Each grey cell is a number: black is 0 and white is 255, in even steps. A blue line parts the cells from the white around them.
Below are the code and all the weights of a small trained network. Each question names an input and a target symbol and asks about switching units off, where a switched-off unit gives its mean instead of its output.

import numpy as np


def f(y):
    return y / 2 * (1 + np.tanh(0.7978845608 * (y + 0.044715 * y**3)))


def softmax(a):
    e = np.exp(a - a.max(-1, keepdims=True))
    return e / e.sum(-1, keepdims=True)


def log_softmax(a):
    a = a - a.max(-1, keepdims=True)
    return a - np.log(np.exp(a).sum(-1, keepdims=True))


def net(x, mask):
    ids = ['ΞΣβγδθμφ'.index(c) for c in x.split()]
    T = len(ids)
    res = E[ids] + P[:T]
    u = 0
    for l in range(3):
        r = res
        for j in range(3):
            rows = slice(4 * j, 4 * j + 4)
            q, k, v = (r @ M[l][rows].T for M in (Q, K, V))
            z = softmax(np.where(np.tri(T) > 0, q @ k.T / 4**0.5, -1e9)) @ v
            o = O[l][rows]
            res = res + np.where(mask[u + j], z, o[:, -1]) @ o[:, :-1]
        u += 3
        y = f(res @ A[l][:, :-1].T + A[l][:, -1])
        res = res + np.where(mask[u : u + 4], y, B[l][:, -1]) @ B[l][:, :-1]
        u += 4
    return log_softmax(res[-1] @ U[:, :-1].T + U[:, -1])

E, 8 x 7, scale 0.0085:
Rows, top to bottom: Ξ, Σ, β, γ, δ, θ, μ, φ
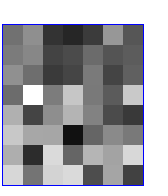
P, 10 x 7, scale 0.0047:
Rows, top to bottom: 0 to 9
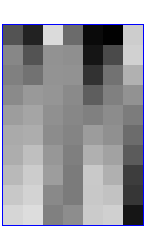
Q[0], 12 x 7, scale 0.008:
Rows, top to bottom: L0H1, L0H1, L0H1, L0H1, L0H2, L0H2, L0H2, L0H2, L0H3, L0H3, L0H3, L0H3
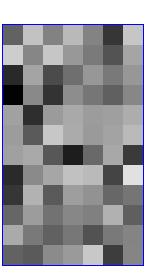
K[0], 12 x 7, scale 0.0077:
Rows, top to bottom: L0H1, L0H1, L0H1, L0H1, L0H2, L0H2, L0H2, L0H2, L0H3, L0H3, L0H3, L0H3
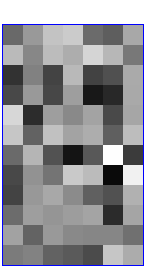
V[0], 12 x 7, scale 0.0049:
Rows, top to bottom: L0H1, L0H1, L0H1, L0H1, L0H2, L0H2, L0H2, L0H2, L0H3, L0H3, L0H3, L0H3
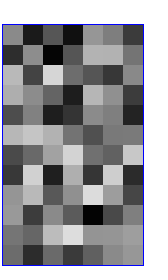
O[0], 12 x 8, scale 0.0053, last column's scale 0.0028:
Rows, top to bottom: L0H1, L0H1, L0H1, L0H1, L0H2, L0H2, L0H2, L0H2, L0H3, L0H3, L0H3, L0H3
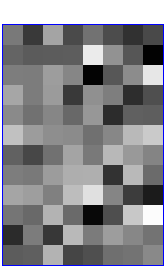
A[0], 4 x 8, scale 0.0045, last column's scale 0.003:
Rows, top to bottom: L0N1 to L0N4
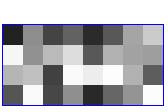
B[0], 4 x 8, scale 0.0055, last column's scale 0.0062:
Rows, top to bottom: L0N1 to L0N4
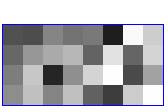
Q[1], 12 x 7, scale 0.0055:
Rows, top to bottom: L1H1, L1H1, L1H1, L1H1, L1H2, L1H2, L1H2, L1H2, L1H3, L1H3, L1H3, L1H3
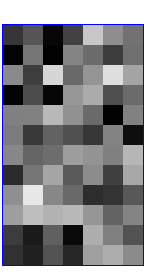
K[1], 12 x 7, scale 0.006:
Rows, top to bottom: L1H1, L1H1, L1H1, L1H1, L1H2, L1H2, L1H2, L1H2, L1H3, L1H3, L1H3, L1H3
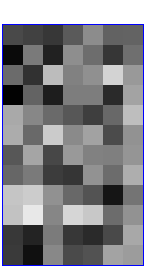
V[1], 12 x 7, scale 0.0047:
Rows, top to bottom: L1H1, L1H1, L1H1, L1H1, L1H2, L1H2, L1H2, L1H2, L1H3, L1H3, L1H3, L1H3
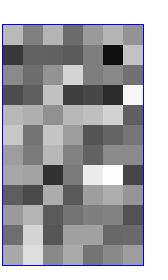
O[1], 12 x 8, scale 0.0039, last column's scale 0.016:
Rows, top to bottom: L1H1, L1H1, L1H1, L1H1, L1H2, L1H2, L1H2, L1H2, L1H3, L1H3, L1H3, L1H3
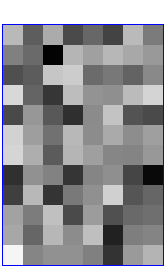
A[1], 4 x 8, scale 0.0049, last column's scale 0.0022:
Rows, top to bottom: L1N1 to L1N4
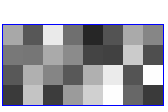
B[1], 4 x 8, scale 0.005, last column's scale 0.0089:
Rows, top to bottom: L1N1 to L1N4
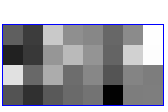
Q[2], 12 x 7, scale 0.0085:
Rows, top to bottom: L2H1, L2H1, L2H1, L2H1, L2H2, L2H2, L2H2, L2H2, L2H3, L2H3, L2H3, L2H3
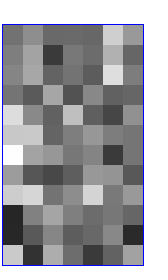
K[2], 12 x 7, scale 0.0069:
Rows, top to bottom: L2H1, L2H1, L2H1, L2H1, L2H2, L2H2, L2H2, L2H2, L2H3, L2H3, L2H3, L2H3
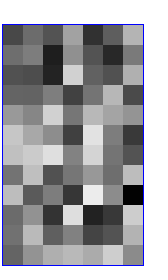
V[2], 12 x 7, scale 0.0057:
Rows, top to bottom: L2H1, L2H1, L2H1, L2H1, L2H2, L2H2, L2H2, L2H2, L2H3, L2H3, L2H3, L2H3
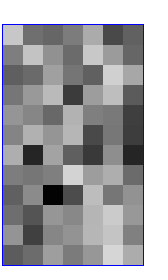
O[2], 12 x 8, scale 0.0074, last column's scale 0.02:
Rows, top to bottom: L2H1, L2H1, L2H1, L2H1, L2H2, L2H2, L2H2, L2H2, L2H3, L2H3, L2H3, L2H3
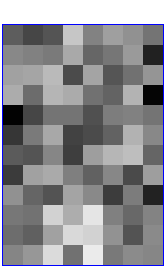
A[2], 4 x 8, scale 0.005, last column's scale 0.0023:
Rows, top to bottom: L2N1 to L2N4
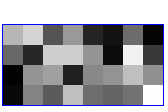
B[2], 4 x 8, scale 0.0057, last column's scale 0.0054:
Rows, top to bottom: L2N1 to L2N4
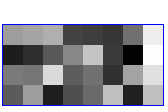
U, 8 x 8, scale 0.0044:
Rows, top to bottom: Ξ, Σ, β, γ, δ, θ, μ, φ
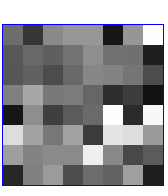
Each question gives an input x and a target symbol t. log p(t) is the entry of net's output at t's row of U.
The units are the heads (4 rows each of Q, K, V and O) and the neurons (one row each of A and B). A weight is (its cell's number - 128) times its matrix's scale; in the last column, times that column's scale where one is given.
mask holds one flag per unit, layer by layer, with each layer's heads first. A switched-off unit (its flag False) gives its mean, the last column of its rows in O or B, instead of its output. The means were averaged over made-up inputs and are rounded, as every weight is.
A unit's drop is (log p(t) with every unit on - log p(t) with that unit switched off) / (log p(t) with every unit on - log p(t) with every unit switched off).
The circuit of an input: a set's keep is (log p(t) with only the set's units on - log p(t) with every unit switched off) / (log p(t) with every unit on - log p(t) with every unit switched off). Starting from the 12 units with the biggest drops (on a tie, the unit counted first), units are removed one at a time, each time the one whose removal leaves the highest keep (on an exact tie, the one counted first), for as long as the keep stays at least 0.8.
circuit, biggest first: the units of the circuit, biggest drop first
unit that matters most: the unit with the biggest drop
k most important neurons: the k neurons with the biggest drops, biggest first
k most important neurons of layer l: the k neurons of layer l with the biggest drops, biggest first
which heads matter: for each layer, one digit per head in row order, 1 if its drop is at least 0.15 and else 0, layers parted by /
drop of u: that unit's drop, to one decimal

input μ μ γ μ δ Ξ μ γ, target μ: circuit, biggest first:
(L2H3 L1H3 L0H2 L0H3)
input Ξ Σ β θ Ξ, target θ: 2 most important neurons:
(L2N2 L0N3)
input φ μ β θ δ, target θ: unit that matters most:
L0N1
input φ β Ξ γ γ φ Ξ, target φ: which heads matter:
010 / 100 / 011
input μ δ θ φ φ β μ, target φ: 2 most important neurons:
(L0N2 L2N3)
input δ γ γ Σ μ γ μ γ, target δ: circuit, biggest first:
(L0N3 L0H3 L1H2)
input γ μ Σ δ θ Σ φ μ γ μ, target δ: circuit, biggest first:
(L1H2 L0H2)
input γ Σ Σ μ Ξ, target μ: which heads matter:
010 / 000 / 011
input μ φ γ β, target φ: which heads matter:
110 / 100 / 111
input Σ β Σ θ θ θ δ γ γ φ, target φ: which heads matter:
000 / 100 / 010
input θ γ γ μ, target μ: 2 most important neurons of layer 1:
(L1N1 L1N2)
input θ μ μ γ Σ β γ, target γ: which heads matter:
101 / 001 / 011
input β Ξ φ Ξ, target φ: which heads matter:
000 / 000 / 111
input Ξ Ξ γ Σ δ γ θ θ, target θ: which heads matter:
000 / 000 / 101
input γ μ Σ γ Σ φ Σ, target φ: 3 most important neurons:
(L0N2 L2N3 L0N1)
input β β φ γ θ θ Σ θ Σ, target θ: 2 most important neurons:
(L2N2 L1N2)
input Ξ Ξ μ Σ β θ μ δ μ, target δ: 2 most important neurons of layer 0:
(L0N4 L0N1)
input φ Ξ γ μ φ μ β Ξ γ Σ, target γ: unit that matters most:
L0H3
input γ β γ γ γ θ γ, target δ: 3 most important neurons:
(L0N3 L1N1 L0N1)
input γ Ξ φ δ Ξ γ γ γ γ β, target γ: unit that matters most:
L2H3
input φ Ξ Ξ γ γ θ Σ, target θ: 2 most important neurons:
(L2N2 L1N1)
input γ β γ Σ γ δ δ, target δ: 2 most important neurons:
(L0N1 L2N3)
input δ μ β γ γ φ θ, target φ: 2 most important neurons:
(L0N2 L0N1)
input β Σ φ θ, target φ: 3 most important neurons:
(L0N2 L1N1 L2N3)
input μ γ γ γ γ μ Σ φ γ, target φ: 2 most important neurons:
(L2N3 L0N2)
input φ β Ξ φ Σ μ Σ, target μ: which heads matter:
111 / 000 / 001
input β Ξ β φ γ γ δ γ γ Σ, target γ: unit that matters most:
L1H3
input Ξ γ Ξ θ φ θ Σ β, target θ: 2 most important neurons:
(L2N2 L1N2)
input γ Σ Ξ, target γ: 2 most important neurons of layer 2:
(L2N1 L2N4)
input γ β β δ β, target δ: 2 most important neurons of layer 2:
(L2N4 L2N3)
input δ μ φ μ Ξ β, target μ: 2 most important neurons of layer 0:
(L0N4 L0N1)
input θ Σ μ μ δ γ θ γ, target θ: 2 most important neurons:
(L0N4 L2N2)
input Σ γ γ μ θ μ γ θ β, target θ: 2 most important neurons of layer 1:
(L1N2 L1N1)
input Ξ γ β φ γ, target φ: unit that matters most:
L2H2
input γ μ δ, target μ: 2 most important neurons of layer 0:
(L0N1 L0N4)
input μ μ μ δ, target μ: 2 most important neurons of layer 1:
(L1N2 L1N1)
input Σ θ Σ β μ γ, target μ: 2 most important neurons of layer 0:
(L0N3 L0N4)
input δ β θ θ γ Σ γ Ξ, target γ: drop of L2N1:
0.4
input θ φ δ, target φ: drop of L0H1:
0.2
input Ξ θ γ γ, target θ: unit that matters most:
L0H1
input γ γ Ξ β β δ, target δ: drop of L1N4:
0.0
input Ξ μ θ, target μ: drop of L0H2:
0.1
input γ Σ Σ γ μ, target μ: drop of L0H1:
-0.1
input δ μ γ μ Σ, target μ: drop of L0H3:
0.1
